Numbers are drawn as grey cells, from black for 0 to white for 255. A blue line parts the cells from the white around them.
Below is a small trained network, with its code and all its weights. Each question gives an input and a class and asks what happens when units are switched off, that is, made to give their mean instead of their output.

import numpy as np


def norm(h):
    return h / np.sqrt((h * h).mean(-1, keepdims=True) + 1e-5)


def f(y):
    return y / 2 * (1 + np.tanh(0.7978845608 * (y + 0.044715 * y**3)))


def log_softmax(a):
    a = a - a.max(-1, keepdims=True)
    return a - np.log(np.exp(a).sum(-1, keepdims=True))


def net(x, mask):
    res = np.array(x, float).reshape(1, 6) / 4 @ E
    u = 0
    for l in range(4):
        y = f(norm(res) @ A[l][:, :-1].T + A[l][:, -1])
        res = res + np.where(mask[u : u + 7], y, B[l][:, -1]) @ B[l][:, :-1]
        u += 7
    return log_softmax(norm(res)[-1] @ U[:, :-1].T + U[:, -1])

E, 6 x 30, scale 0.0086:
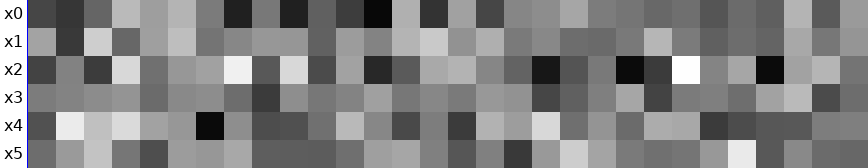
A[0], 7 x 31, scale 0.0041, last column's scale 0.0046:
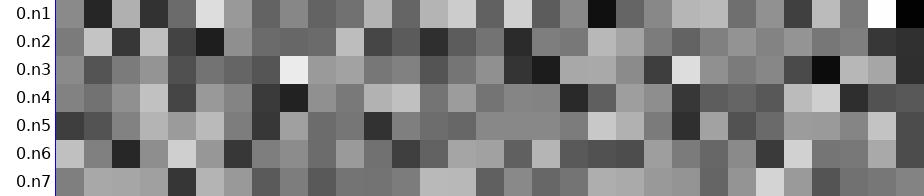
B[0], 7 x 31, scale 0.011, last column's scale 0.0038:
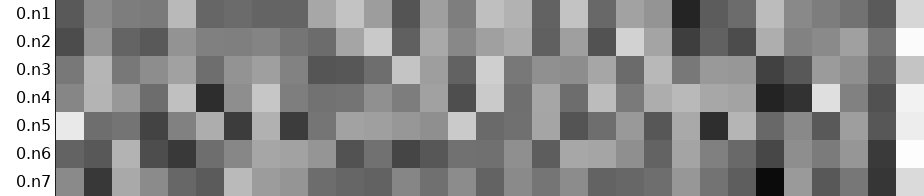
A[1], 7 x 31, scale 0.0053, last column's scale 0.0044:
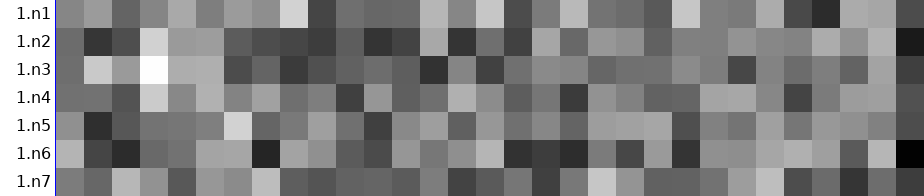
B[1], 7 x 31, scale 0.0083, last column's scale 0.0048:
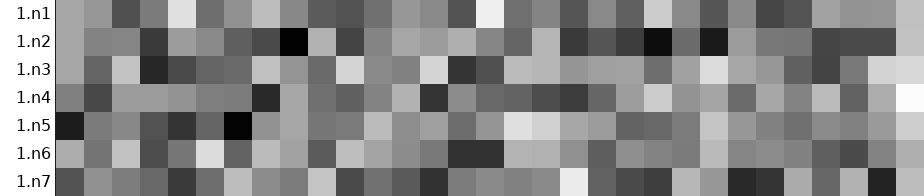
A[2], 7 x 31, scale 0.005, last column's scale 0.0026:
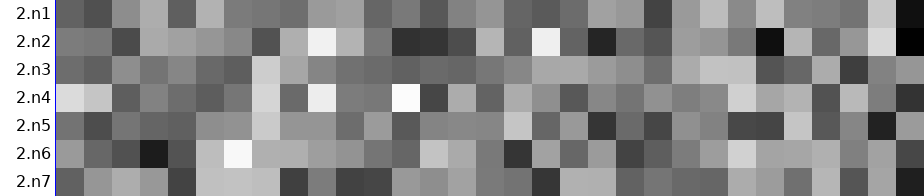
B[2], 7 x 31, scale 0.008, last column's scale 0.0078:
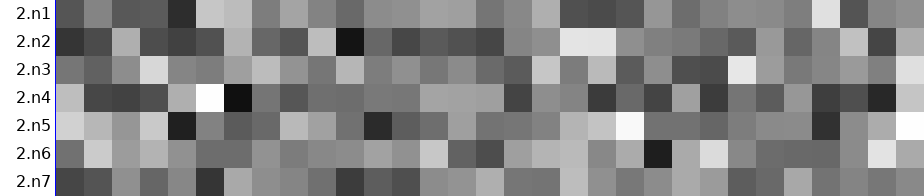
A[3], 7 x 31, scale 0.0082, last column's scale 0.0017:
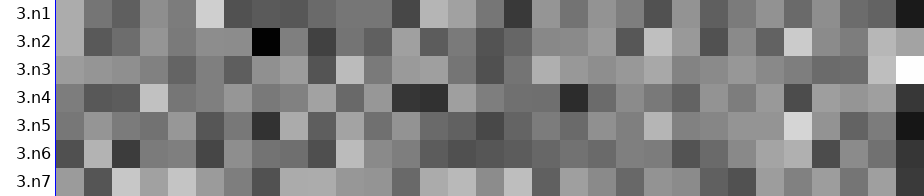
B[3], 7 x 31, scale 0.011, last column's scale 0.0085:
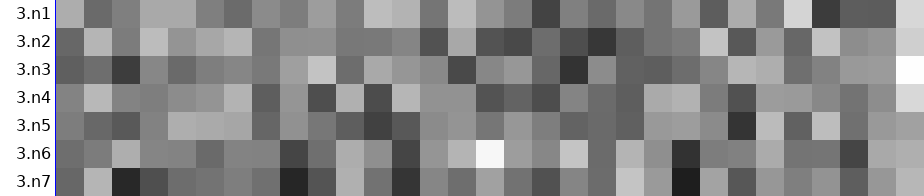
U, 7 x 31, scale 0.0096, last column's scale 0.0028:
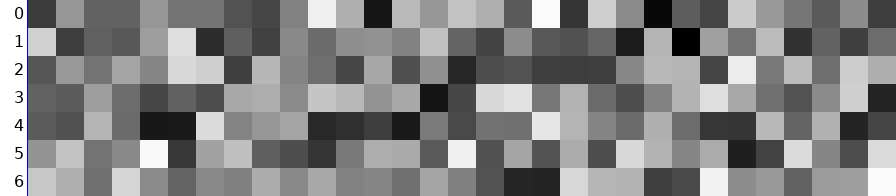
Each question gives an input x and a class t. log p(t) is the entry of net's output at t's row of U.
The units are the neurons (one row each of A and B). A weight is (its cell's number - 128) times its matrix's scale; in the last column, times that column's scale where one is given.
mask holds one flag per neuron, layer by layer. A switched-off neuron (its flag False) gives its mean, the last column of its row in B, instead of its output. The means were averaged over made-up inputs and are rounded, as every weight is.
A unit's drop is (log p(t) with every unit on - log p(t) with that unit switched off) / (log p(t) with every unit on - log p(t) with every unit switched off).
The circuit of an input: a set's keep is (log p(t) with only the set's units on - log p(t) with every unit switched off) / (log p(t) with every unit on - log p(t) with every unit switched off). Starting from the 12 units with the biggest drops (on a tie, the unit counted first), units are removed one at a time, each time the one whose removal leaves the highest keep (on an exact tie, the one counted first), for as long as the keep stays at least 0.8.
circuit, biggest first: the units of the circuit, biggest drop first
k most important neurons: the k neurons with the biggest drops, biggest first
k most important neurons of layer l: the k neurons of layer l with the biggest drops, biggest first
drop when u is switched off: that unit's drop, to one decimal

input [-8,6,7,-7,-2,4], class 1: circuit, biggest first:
(2.n4)
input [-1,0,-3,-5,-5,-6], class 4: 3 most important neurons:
(0.n6 1.n3 2.n2)
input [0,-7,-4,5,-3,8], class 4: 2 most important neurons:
(0.n7 1.n7)
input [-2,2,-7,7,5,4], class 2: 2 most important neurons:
(3.n2 3.n5)
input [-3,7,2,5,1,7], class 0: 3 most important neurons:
(0.n1 3.n7 0.n6)
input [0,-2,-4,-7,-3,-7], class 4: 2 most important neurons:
(0.n6 0.n4)
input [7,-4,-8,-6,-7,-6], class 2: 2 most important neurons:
(3.n2 2.n4)
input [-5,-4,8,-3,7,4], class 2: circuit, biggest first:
(1.n4 3.n4)
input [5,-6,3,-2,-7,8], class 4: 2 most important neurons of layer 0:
(0.n7 0.n2)
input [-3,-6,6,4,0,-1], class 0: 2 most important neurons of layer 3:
(3.n6 3.n2)
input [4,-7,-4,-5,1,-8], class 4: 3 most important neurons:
(0.n6 2.n2 0.n1)
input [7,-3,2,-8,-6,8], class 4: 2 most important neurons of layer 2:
(2.n4 2.n5)
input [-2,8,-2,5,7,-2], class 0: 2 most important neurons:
(0.n1 3.n7)
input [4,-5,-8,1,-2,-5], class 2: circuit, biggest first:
(3.n2)
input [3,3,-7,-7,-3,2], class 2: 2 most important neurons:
(3.n2 0.n4)
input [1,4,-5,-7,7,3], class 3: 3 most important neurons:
(1.n3 3.n3 0.n4)
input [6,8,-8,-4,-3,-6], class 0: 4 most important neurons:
(3.n7 0.n1 1.n4 3.n4)
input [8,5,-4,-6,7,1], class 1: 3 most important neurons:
(1.n2 3.n1 0.n5)
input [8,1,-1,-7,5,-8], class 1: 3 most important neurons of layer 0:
(0.n5 0.n7 0.n4)
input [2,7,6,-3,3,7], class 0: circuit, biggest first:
(0.n1)
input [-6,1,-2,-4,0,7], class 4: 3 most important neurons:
(0.n7 0.n5 2.n7)
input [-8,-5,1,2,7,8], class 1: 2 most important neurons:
(2.n4 0.n6)
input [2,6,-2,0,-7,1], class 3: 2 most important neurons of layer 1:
(1.n6 1.n5)
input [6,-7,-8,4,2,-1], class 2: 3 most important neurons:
(3.n2 3.n5 0.n1)
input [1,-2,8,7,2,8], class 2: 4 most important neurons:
(1.n4 3.n4 0.n6 2.n2)
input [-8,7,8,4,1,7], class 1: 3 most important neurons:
(2.n4 0.n2 3.n2)
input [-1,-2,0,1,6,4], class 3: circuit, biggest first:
(1.n3)
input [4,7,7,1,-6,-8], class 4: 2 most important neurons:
(2.n2 0.n6)
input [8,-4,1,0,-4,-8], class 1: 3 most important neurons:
(0.n5 1.n2 3.n1)
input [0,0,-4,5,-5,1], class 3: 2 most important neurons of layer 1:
(1.n5 1.n4)
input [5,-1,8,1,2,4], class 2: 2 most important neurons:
(1.n4 3.n4)
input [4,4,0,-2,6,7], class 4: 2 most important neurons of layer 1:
(1.n7 1.n5)
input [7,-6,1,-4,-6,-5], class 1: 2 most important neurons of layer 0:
(0.n5 0.n1)
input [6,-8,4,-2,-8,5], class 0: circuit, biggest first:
(0.n2)
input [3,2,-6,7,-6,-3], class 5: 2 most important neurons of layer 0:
(0.n4 0.n6)
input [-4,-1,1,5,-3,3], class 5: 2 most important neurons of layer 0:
(0.n4 0.n5)
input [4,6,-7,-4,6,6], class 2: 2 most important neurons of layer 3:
(3.n2 3.n3)
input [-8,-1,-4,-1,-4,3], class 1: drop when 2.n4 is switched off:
1.5
